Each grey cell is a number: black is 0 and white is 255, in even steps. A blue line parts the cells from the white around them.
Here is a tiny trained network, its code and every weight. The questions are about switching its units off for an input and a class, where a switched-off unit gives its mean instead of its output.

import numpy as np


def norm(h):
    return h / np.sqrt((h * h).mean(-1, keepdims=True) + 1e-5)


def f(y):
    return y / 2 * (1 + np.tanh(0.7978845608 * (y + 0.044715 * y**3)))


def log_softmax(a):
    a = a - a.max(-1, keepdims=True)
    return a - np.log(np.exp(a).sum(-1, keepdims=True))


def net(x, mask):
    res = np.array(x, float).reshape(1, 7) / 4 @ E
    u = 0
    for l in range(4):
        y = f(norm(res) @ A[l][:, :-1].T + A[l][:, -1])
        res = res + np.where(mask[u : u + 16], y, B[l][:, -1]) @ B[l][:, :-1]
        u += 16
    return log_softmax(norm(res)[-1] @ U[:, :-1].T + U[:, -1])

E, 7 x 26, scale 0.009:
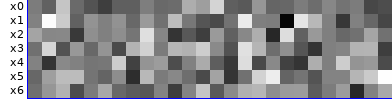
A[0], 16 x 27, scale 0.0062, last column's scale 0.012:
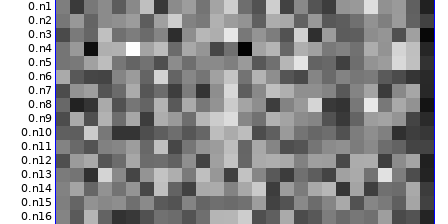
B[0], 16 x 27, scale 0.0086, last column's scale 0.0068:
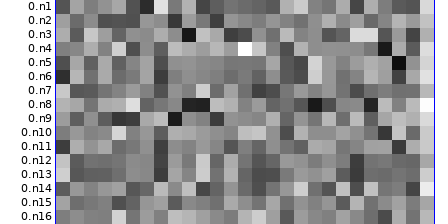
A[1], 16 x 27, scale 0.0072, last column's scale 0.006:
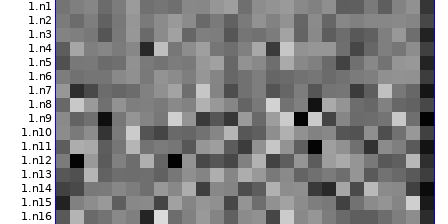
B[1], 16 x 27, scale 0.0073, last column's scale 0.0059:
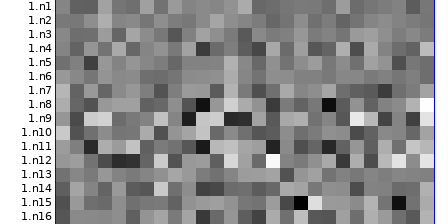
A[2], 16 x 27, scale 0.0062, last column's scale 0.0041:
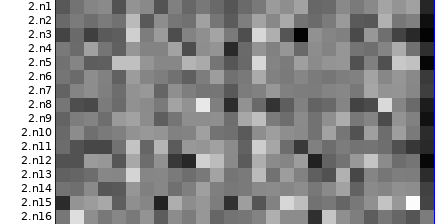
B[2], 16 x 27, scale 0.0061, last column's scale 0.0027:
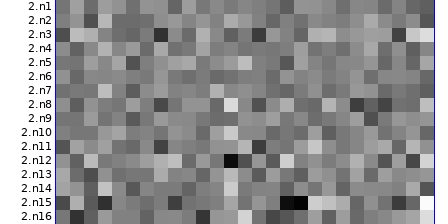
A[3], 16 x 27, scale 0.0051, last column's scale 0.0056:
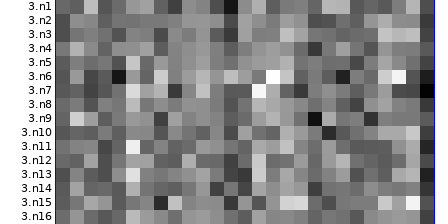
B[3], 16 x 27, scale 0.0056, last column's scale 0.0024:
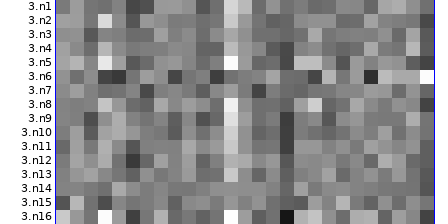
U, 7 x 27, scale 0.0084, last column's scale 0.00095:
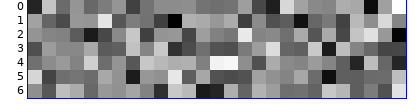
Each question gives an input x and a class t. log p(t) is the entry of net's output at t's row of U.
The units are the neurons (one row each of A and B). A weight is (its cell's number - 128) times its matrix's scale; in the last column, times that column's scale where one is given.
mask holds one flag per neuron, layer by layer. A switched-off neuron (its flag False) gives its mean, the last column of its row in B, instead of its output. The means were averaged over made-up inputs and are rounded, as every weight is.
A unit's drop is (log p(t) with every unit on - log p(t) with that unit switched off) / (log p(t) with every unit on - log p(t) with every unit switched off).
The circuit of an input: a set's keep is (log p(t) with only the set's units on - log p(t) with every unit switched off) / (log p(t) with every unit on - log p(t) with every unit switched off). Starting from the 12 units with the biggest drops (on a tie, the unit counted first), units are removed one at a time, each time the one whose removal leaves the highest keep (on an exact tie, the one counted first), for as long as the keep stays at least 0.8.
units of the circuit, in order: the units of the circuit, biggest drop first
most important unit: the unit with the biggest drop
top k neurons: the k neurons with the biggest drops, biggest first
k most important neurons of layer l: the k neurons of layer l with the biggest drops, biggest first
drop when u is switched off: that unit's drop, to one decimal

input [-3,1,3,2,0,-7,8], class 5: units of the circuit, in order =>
0.n7
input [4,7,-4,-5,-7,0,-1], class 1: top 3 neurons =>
1.n11; 1.n8; 0.n1
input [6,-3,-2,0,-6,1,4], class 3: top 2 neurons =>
0.n14; 0.n4
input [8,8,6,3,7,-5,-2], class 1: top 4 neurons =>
1.n8; 1.n11; 0.n4; 0.n14
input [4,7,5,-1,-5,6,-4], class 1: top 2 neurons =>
1.n11; 0.n6
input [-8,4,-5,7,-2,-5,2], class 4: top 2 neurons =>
0.n4; 1.n12
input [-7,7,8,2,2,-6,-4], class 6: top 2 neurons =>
1.n9; 0.n8
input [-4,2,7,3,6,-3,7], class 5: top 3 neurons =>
0.n7; 1.n10; 0.n12
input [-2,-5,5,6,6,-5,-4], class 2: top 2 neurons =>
0.n2; 0.n9
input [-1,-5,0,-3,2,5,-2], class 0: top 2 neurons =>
0.n5; 1.n8
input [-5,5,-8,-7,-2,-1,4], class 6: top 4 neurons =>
0.n3; 2.n12; 0.n9; 0.n2
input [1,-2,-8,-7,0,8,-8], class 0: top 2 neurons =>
0.n5; 1.n15
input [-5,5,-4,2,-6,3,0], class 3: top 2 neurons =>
0.n14; 0.n8
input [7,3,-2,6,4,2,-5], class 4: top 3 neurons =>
0.n10; 0.n16; 1.n12
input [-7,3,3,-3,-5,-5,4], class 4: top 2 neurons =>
0.n4; 0.n1
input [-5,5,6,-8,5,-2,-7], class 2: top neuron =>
1.n12
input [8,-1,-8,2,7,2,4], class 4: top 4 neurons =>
0.n10; 0.n16; 0.n14; 1.n9
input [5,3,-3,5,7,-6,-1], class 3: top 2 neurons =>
0.n1; 1.n14
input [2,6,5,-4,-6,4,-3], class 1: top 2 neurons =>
0.n1; 1.n11
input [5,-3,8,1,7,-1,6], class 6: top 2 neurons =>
1.n9; 0.n14
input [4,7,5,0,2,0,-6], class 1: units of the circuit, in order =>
1.n8
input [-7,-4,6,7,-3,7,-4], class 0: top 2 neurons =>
0.n5; 1.n12
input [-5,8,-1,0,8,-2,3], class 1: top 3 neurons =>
1.n8; 1.n11; 0.n14
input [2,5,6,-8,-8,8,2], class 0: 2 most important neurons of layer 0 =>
0.n9; 0.n1
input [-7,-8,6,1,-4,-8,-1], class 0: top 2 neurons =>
0.n6; 2.n3
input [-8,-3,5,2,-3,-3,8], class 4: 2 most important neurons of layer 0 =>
0.n4; 0.n13
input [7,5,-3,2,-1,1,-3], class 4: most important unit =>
0.n10
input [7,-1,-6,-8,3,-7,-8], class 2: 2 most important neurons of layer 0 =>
0.n15; 0.n5
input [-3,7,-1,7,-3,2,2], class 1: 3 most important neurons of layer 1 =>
1.n11; 1.n8; 1.n12
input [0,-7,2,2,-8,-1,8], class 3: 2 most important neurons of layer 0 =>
0.n14; 0.n13
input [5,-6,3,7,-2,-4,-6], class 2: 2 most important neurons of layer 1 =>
1.n8; 1.n11
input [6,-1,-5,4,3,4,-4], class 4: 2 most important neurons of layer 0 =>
0.n10; 0.n16
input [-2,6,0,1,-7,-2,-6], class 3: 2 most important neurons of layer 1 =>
1.n16; 1.n4
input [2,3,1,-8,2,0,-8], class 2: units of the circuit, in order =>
1.n12
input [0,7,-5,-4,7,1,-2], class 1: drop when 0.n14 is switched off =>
0.3
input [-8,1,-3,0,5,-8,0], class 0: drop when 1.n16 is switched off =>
0.0
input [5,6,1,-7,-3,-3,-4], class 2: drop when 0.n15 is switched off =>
0.1
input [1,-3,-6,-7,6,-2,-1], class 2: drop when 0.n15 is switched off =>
0.1
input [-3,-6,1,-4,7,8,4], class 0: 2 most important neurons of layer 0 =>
0.n5; 0.n14
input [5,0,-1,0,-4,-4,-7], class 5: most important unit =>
0.n13
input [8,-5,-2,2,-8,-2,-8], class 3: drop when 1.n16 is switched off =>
0.2
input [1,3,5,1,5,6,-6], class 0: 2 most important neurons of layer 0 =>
0.n5; 0.n7
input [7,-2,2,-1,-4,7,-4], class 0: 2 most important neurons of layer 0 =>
0.n5; 0.n4
